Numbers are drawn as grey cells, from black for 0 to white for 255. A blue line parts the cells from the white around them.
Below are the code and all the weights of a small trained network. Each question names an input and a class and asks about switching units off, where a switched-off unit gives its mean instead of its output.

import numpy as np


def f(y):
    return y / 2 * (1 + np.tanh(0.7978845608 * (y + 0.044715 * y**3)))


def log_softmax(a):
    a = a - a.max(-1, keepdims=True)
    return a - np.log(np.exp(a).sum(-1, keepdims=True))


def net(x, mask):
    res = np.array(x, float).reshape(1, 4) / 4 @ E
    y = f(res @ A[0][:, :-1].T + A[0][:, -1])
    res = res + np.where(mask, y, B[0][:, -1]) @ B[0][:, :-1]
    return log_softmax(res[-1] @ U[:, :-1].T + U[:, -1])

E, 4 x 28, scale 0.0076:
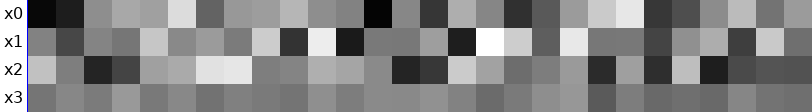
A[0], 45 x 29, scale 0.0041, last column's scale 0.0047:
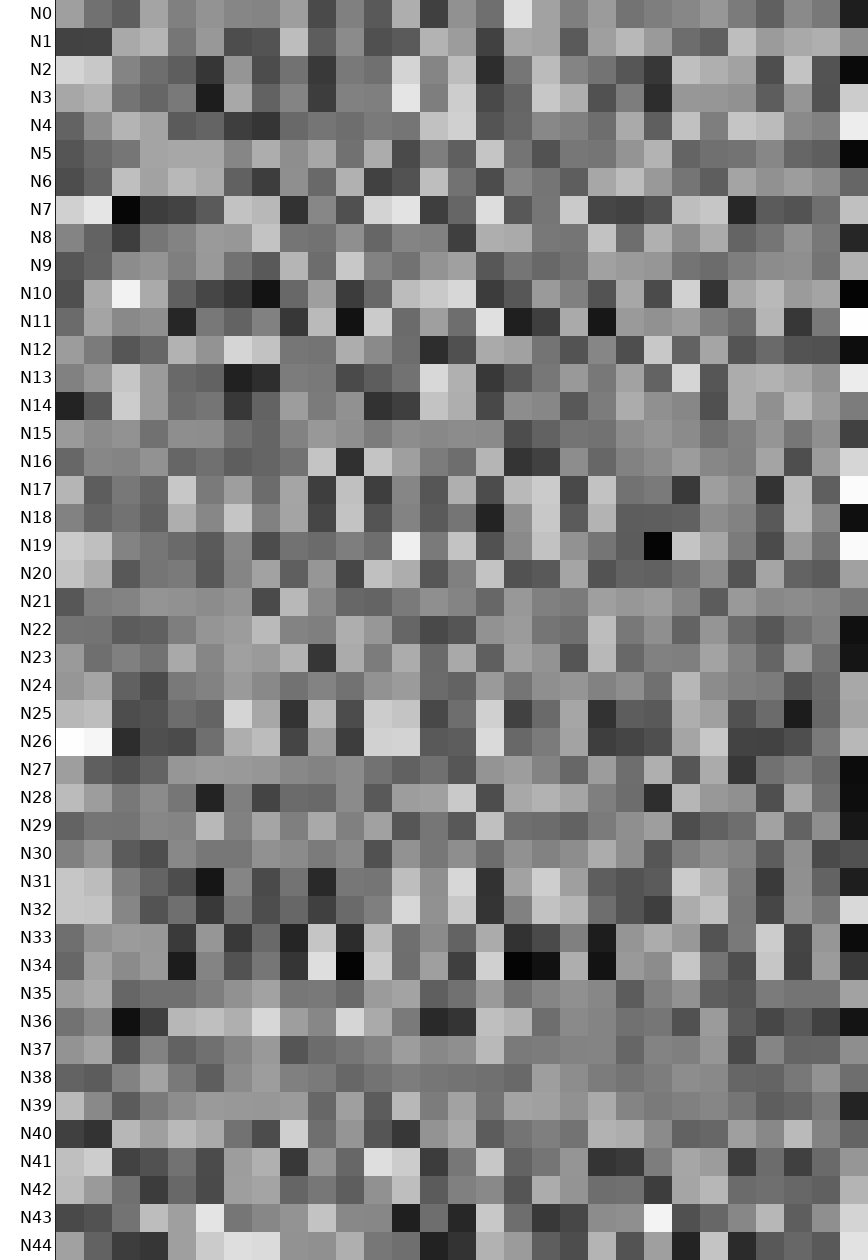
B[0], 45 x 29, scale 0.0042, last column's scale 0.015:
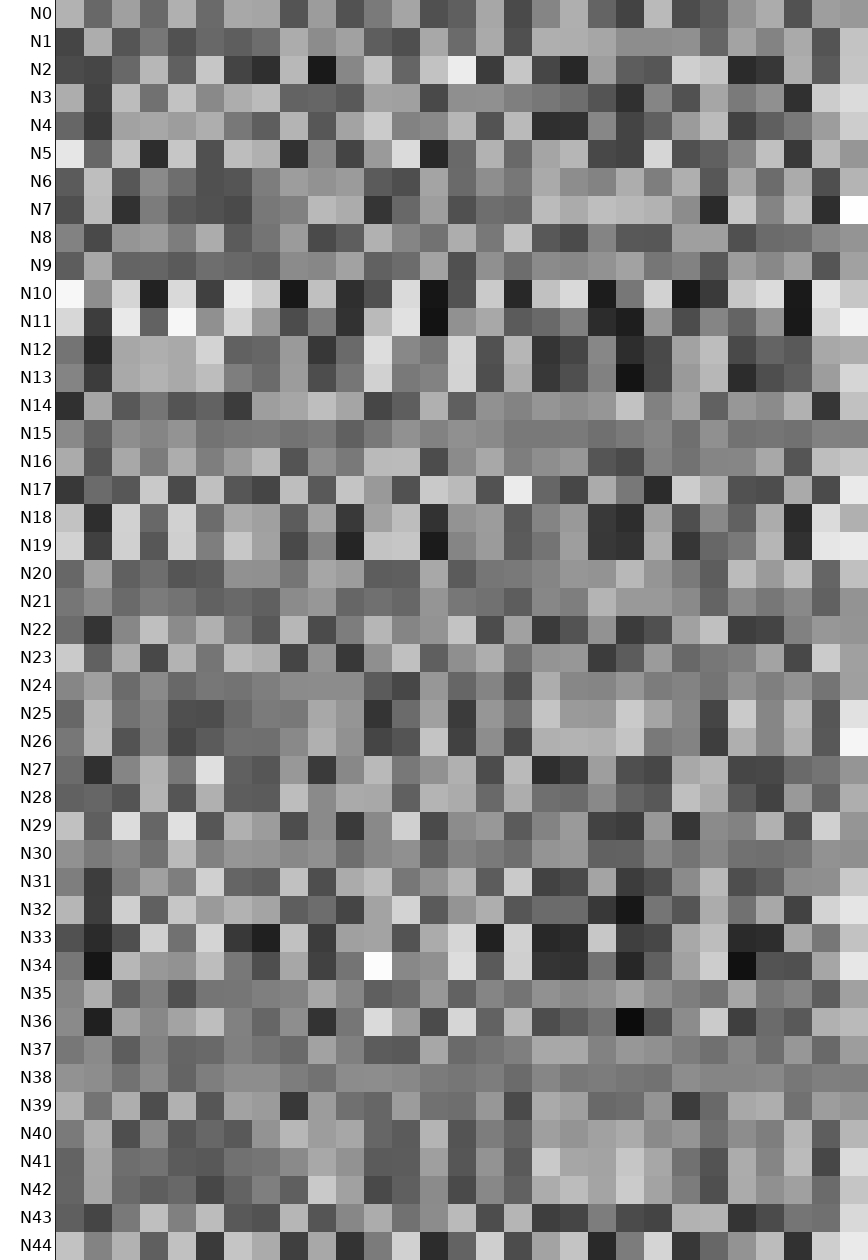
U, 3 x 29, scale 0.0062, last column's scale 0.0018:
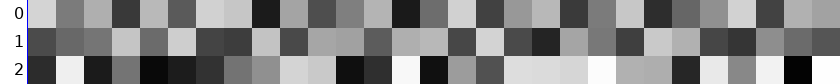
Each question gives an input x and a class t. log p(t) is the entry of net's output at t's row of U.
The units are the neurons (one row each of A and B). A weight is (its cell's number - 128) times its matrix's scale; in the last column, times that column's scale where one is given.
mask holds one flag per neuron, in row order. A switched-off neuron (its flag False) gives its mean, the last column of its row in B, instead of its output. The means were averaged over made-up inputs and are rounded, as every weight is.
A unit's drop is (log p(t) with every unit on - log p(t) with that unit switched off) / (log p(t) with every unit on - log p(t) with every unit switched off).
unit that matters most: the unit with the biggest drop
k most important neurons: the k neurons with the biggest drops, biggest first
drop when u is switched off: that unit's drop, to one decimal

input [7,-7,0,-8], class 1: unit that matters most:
N33
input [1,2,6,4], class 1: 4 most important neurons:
(N10; N19; N11; N12)
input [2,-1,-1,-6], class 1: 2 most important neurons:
(N44; N10)
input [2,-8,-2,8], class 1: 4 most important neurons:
(N33; N34; N44; N19)
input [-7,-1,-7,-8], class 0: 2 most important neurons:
(N10; N19)
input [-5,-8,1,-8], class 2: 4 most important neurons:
(N7; N26; N25; N41)
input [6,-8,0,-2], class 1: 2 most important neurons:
(N33; N34)
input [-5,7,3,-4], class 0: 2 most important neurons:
(N18; N19)
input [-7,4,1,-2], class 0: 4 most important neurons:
(N19; N32; N3; N33)
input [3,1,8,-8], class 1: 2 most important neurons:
(N12; N10)
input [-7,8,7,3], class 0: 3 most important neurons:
(N44; N18; N19)
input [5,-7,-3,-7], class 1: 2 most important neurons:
(N33; N34)
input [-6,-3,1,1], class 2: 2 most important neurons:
(N7; N26)
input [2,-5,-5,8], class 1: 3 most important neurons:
(N33; N34; N44)
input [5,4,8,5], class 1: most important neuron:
(N43)
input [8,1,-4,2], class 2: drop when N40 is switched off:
0.1
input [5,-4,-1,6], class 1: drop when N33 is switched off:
0.2
